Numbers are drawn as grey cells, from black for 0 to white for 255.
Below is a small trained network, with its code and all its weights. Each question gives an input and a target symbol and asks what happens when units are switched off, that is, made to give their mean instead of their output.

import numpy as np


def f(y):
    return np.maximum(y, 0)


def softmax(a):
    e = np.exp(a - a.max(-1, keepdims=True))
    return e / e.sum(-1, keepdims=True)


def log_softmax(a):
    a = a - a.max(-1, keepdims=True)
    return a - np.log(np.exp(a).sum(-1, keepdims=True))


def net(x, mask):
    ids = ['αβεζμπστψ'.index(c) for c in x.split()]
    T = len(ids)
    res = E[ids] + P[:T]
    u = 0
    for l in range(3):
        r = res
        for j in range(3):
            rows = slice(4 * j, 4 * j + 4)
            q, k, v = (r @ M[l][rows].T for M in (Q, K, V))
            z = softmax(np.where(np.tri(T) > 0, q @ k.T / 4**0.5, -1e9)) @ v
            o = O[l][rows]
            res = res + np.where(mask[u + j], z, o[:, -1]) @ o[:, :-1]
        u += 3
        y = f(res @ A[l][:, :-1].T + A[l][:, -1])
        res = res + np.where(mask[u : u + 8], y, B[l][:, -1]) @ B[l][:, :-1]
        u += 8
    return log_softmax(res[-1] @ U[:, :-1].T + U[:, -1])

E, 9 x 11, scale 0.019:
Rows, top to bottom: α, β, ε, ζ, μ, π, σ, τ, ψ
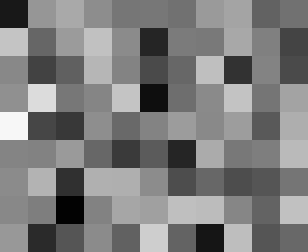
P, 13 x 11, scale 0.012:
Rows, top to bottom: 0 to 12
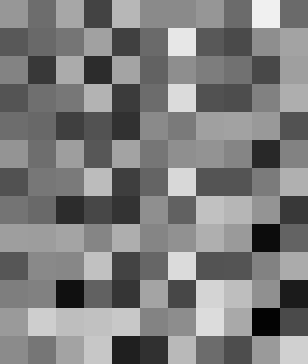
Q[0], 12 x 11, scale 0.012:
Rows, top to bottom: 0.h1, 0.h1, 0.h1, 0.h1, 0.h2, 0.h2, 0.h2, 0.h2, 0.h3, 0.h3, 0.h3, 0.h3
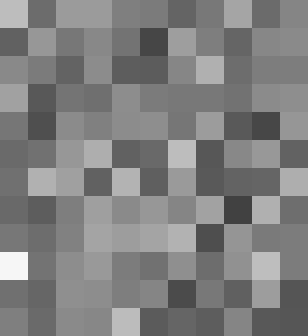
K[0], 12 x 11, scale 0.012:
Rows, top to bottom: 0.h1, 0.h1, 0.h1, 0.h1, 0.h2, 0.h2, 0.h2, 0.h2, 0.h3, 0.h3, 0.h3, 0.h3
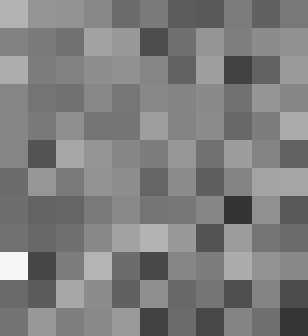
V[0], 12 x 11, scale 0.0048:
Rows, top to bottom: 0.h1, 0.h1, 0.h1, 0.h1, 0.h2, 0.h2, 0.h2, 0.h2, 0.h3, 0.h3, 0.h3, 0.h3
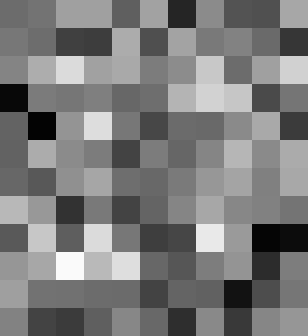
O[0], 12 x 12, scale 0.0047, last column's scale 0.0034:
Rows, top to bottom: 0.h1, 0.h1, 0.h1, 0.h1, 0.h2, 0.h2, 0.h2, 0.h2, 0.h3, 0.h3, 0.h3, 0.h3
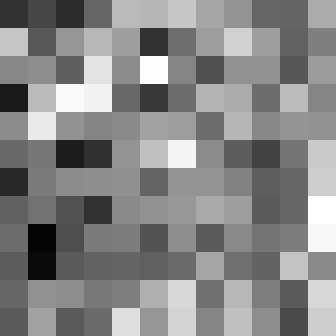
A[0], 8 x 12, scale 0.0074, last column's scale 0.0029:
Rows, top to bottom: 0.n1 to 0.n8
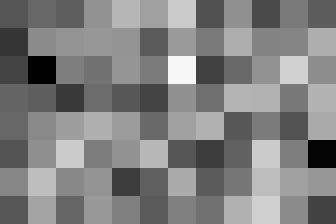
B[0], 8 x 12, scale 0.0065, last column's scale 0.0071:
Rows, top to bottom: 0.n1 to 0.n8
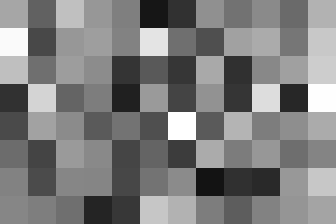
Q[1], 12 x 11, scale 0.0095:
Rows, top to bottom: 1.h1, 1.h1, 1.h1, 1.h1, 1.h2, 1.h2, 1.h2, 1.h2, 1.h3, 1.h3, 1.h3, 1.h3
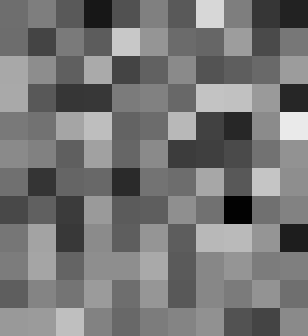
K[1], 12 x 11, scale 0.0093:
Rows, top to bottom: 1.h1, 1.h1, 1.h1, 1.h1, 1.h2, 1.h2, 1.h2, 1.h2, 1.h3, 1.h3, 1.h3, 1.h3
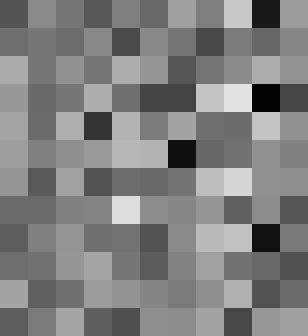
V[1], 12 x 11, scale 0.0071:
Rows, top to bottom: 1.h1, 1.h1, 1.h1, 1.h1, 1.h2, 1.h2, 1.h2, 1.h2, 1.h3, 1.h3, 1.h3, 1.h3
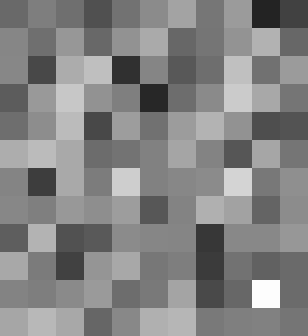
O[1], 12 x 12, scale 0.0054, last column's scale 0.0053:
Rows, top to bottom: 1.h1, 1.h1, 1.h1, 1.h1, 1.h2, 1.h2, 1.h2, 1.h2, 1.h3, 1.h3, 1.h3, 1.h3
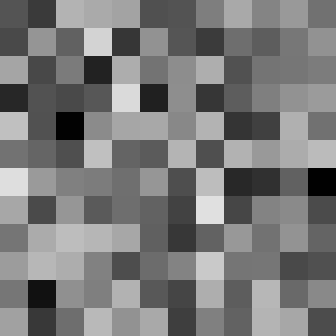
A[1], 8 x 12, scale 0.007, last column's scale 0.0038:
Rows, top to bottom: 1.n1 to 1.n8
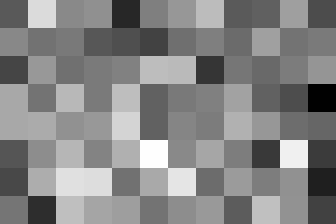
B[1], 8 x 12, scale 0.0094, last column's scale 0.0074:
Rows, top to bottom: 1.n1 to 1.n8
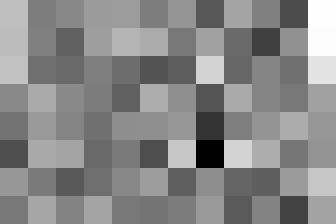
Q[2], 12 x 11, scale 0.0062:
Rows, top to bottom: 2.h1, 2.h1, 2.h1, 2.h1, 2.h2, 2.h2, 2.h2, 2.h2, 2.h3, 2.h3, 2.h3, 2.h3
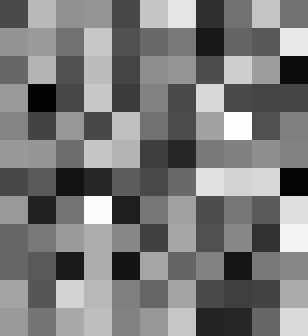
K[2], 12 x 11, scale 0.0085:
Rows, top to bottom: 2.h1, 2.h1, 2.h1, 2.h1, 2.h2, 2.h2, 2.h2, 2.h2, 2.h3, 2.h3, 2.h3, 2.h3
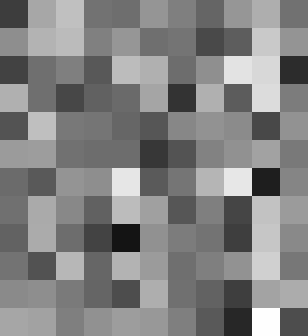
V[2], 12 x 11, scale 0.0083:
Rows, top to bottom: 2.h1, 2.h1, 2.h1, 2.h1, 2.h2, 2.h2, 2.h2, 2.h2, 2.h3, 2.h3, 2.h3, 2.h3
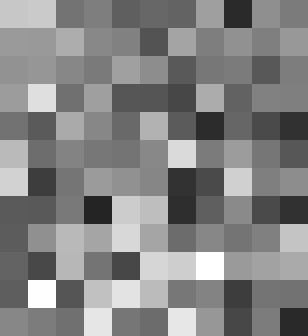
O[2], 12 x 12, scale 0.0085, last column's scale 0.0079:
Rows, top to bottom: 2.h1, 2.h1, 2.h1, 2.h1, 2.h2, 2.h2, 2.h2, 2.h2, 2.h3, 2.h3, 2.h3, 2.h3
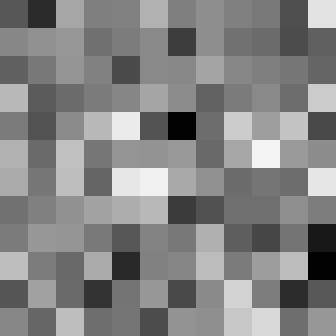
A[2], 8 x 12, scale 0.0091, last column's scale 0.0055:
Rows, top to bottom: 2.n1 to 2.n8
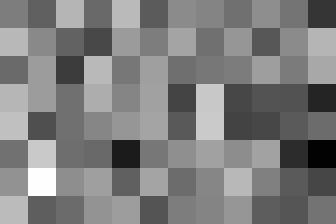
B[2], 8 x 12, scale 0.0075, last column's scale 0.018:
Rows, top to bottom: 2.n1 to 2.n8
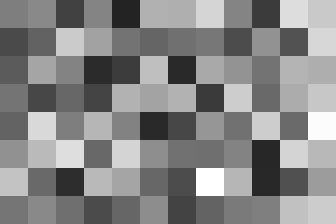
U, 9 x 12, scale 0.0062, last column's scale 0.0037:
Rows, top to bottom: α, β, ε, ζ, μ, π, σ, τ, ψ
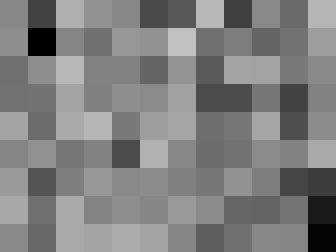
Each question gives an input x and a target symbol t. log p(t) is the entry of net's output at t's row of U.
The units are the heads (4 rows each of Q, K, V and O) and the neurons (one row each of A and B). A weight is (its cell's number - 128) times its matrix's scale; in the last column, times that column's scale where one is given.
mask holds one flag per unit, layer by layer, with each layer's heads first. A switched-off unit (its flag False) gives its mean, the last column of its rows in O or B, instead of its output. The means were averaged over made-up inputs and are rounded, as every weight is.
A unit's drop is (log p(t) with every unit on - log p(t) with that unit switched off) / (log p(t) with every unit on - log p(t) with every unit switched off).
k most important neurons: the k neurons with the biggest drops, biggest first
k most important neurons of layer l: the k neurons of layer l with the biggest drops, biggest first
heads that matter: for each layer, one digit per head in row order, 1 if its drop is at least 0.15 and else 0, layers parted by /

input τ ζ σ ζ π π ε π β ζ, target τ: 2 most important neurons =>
2.n6; 2.n7
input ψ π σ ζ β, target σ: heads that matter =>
000 / 001 / 010
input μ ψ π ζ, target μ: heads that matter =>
000 / 100 / 010
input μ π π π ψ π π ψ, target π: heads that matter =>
000 / 000 / 001
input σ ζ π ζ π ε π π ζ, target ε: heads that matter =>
100 / 010 / 101
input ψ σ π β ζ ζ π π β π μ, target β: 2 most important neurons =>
2.n5; 1.n8
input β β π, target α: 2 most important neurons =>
2.n5; 0.n4
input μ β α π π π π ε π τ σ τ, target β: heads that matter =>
011 / 000 / 101
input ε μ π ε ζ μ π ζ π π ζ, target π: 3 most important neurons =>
0.n4; 2.n3; 1.n1
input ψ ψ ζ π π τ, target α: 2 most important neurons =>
0.n1; 2.n5
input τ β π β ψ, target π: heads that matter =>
000 / 000 / 011
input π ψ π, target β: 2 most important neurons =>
1.n6; 0.n4
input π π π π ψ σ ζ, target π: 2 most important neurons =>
2.n3; 1.n1
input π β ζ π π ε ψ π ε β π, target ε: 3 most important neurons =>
0.n5; 1.n8; 2.n6
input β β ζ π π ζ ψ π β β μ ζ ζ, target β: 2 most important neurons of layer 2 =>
2.n5; 2.n1
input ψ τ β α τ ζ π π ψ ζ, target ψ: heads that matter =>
000 / 000 / 010
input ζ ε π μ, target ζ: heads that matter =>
000 / 000 / 001
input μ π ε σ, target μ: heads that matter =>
000 / 100 / 010
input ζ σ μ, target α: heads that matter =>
000 / 000 / 000
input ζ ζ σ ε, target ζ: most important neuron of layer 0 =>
0.n3
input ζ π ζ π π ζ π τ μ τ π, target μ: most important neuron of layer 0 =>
0.n4
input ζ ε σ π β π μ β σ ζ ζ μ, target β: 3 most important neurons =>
0.n4; 2.n5; 1.n1
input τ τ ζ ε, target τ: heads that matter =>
001 / 000 / 011
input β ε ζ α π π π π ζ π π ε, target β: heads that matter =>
001 / 010 / 000
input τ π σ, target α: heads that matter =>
000 / 010 / 000
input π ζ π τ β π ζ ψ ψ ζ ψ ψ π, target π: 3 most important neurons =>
2.n3; 1.n1; 0.n7
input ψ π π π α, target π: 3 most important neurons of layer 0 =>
0.n4; 0.n2; 0.n7
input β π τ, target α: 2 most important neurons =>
0.n3; 0.n1
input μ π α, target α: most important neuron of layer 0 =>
0.n3
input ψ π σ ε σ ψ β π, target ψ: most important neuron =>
0.n4
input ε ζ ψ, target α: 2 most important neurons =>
0.n3; 2.n5
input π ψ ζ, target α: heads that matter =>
011 / 000 / 000
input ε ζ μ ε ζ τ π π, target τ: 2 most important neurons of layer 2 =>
2.n6; 2.n7
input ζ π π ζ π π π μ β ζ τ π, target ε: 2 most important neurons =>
1.n6; 0.n4
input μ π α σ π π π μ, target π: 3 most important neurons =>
0.n2; 2.n3; 1.n1
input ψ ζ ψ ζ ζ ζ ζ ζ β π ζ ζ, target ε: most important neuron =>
1.n5
